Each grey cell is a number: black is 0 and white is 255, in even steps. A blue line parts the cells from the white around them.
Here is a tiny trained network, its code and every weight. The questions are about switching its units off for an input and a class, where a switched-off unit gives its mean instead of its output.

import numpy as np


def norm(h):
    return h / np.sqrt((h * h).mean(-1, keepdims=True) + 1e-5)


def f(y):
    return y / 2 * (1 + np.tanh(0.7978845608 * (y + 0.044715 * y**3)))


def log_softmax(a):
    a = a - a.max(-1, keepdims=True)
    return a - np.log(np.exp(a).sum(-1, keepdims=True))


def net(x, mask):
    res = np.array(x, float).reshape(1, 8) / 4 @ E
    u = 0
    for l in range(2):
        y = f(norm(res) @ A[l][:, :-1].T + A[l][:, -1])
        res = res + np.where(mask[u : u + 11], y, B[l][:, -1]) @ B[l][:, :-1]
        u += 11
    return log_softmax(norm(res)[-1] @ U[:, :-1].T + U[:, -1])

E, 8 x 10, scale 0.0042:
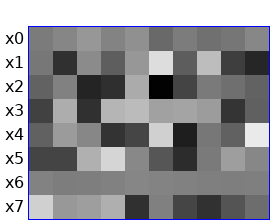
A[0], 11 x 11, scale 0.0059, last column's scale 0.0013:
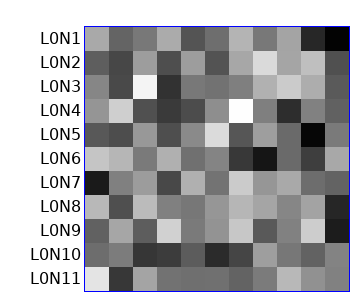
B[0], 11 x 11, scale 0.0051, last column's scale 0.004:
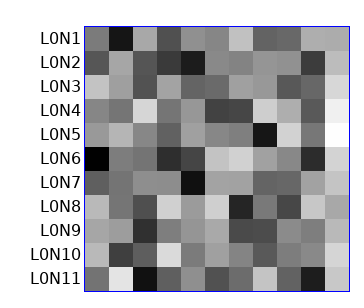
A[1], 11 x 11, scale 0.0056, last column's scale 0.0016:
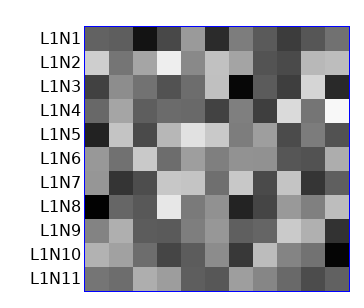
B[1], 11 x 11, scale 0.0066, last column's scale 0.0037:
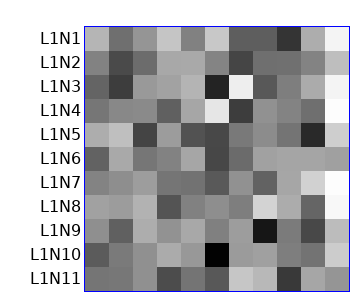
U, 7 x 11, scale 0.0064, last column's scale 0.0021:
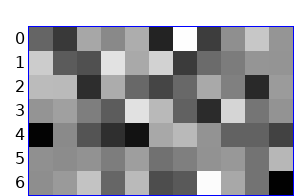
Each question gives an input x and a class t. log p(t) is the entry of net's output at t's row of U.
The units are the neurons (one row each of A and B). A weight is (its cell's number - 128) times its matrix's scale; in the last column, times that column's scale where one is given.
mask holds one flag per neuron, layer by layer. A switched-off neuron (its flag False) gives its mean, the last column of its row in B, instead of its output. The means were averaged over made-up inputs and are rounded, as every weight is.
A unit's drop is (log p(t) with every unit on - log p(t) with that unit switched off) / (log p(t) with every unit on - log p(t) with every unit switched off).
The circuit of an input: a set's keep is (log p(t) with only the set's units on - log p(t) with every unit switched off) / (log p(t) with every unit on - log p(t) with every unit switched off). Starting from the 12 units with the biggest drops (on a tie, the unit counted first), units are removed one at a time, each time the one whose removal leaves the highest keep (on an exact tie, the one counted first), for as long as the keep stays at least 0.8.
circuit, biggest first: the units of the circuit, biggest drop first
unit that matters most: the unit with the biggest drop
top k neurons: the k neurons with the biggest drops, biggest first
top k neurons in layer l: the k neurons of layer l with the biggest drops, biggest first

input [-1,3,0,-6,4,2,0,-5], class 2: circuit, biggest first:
L0N3, L0N11
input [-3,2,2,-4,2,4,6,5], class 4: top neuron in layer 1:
L1N5
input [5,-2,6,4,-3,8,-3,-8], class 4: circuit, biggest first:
L0N7, L0N2
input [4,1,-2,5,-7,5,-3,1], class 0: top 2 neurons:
L0N1, L1N7
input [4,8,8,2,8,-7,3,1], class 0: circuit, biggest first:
L1N3, L0N11
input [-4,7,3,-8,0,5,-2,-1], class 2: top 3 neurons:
L0N3, L0N11, L1N10
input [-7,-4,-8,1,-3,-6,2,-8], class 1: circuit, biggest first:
L0N8, L0N6, L1N2
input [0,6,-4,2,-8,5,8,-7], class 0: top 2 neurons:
L1N7, L0N6
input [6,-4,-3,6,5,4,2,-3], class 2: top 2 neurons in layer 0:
L0N5, L0N1
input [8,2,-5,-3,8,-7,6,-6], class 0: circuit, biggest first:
L1N3, L1N4
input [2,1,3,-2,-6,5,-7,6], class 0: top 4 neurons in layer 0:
L0N1, L0N2, L0N7, L0N4
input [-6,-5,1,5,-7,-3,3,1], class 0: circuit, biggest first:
L0N1, L1N7
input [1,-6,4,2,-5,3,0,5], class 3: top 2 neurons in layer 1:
L1N4, L1N3
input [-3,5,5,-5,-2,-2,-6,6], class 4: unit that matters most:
L0N6
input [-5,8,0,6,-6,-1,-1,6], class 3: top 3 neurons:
L0N5, L1N3, L1N10
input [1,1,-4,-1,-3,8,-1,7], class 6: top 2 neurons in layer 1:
L1N8, L1N6
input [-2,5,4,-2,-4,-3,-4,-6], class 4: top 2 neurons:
L0N7, L0N2
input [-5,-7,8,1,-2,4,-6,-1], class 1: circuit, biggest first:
L1N1, L1N4
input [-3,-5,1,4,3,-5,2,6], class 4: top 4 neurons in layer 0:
L0N6, L0N5, L0N8, L0N11
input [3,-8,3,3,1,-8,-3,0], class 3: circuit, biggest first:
L1N4, L0N3
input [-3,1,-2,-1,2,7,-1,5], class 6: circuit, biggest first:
L1N8
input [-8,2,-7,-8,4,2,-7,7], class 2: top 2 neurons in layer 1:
L1N10, L1N1
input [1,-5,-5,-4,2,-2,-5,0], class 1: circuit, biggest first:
L0N8, L1N2
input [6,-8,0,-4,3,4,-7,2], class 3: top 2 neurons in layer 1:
L1N4, L1N9
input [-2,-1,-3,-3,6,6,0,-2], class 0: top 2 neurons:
L1N3, L0N4
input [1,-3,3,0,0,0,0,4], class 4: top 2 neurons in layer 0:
L0N6, L0N5
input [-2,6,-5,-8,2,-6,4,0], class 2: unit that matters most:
L0N11
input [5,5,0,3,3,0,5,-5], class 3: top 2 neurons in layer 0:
L0N5, L0N6
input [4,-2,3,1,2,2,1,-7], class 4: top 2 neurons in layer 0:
L0N7, L0N2
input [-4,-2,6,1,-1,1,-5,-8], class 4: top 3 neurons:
L0N7, L0N2, L0N5
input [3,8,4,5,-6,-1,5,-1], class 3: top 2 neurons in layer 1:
L1N3, L1N10
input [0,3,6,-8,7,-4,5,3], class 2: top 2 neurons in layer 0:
L0N11, L0N3
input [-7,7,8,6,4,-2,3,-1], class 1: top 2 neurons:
L1N1, L0N10
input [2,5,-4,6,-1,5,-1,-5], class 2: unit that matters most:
L1N5
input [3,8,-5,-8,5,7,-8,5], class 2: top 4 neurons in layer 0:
L0N11, L0N3, L0N1, L0N7
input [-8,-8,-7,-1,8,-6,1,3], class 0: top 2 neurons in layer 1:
L1N3, L1N10
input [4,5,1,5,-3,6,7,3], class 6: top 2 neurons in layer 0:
L0N11, L0N9
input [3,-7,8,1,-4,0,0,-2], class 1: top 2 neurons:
L1N1, L1N4
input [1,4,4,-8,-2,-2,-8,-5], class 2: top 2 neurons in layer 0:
L0N3, L0N2
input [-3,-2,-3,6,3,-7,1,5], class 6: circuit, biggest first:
L0N4
